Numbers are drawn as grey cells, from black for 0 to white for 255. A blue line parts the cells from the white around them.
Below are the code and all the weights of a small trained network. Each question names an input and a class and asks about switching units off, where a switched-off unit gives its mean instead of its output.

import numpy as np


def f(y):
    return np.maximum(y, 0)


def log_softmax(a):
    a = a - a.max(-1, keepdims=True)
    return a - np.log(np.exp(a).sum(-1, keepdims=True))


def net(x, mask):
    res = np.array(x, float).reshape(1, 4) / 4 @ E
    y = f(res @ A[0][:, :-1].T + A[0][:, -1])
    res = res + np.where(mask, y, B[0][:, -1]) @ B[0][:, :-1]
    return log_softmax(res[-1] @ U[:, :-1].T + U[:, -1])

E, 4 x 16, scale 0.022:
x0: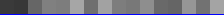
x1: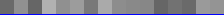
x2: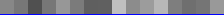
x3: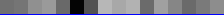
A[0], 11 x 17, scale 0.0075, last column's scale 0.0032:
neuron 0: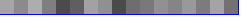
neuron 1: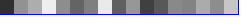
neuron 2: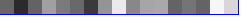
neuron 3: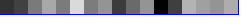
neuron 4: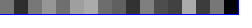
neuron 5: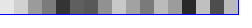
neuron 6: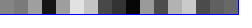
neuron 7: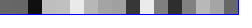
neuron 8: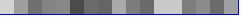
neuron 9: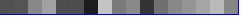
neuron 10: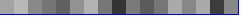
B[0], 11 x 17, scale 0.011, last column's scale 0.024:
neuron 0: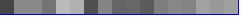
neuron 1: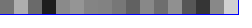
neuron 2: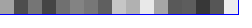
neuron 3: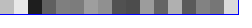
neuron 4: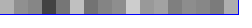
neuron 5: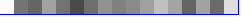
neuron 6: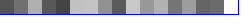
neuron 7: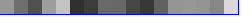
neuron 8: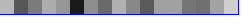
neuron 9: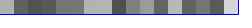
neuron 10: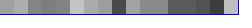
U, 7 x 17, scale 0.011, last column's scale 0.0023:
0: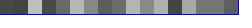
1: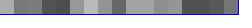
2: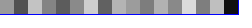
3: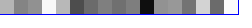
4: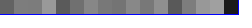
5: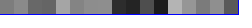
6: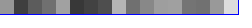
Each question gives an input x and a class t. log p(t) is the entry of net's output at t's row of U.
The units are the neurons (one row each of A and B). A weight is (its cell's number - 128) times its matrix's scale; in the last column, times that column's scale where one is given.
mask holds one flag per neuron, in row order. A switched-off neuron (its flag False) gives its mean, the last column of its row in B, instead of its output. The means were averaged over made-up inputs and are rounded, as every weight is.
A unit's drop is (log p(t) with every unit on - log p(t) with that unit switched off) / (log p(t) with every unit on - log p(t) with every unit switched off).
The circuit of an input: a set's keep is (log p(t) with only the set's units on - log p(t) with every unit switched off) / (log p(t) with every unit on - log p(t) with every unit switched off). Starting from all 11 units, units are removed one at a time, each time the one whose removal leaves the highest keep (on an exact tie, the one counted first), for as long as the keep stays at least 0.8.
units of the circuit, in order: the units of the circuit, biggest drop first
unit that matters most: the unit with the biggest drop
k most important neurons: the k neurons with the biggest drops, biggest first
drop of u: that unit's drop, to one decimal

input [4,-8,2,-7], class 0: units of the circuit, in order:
(neuron 6; neuron 9)
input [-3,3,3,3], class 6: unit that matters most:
neuron 6
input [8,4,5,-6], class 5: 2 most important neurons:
(neuron 7; neuron 3)
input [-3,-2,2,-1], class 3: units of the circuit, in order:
(neuron 2; neuron 6; neuron 1)
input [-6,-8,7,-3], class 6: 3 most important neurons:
(neuron 8; neuron 5; neuron 9)
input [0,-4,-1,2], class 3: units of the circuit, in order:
(neuron 2; neuron 6)
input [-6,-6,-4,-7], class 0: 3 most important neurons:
(neuron 6; neuron 3; neuron 9)
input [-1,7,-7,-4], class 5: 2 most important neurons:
(neuron 2; neuron 7)
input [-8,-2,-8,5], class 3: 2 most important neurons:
(neuron 2; neuron 6)
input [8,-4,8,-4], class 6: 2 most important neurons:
(neuron 7; neuron 10)
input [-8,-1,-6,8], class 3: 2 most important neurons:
(neuron 2; neuron 6)
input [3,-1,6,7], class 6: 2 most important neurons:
(neuron 6; neuron 10)
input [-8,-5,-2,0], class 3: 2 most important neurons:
(neuron 2; neuron 8)
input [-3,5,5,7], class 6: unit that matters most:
neuron 6
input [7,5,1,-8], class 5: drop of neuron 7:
1.6
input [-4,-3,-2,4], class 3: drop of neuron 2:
0.2
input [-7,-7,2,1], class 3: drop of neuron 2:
0.1
